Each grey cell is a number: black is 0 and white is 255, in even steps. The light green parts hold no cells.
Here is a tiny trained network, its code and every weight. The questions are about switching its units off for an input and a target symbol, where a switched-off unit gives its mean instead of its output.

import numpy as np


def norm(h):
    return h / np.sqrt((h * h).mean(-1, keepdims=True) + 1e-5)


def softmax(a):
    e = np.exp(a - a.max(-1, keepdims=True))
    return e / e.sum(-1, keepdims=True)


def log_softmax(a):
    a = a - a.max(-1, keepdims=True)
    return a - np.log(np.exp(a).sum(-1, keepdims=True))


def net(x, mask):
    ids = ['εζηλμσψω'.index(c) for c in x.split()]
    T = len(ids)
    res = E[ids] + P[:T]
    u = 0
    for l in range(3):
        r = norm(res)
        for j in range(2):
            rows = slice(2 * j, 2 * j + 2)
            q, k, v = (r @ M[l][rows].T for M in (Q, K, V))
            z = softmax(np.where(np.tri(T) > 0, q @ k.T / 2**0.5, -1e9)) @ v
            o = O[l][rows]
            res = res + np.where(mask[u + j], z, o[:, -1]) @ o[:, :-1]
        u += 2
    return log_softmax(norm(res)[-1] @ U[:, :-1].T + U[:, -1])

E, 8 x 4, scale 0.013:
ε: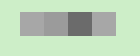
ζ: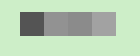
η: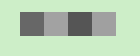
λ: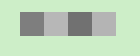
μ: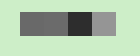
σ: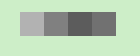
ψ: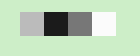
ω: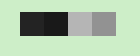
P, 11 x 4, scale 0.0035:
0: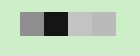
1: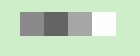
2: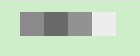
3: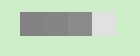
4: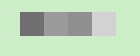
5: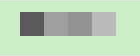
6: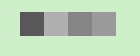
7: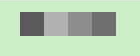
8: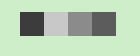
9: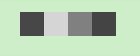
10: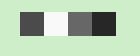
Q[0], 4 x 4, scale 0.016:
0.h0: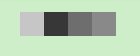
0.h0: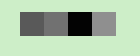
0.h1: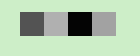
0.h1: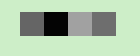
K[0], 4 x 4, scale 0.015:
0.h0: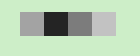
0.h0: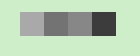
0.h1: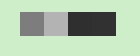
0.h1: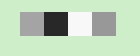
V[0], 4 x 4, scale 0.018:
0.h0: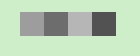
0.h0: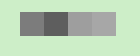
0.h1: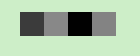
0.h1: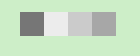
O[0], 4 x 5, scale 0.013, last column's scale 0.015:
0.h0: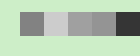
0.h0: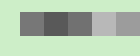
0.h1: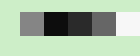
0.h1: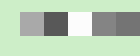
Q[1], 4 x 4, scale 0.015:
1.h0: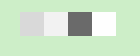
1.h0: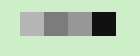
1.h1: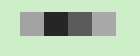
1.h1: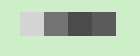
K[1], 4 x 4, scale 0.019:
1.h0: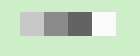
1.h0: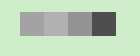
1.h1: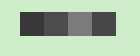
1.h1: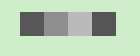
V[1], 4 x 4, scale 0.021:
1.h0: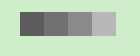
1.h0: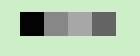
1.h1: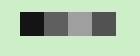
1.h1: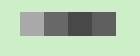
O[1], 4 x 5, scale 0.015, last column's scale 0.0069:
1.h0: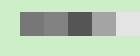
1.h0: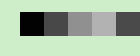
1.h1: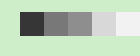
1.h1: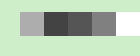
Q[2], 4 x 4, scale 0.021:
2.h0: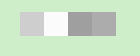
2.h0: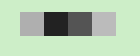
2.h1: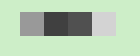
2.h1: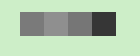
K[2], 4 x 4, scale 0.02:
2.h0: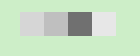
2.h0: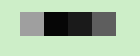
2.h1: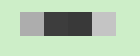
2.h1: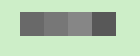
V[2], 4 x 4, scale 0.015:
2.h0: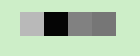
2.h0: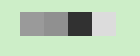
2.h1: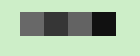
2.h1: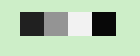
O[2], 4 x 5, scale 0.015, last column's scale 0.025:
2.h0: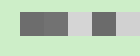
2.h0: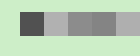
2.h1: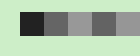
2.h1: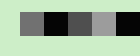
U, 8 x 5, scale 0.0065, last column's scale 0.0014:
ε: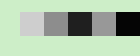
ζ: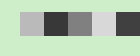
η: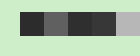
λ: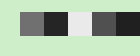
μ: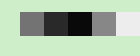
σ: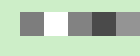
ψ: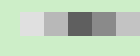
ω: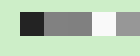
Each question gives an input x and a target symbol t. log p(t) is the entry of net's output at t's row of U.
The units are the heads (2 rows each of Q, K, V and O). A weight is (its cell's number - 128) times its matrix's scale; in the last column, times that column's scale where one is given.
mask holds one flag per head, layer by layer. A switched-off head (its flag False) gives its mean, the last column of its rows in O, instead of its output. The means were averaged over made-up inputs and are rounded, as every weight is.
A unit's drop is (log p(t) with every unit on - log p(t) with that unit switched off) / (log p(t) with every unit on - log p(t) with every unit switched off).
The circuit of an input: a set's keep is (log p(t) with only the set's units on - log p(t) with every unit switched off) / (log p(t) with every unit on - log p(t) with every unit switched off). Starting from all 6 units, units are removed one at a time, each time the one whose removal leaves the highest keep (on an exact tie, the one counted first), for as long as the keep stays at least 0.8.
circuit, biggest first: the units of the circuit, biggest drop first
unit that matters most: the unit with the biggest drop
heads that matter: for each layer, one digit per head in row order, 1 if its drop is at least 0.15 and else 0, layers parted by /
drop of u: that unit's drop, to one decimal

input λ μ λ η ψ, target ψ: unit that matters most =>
0.h1
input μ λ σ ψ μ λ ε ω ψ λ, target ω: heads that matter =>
01 / 11 / 00
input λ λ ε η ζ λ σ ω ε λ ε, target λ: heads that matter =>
11 / 00 / 00
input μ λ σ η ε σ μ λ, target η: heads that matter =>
01 / 00 / 01
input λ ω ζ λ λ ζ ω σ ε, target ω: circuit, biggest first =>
0.h1, 1.h0
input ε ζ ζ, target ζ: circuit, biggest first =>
0.h1, 2.h1, 1.h1
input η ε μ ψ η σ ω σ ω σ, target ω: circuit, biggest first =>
0.h1, 1.h1
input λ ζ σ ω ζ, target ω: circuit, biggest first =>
0.h1, 1.h0
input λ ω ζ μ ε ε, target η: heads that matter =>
11 / 00 / 00
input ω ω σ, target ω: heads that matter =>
01 / 10 / 00
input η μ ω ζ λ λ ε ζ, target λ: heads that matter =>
11 / 00 / 00
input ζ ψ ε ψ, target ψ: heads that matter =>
01 / 00 / 01
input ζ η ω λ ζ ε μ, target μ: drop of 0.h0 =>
0.1
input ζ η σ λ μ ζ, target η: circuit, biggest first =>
0.h1
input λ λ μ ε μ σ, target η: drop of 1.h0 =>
-0.1
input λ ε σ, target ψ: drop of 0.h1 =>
0.5
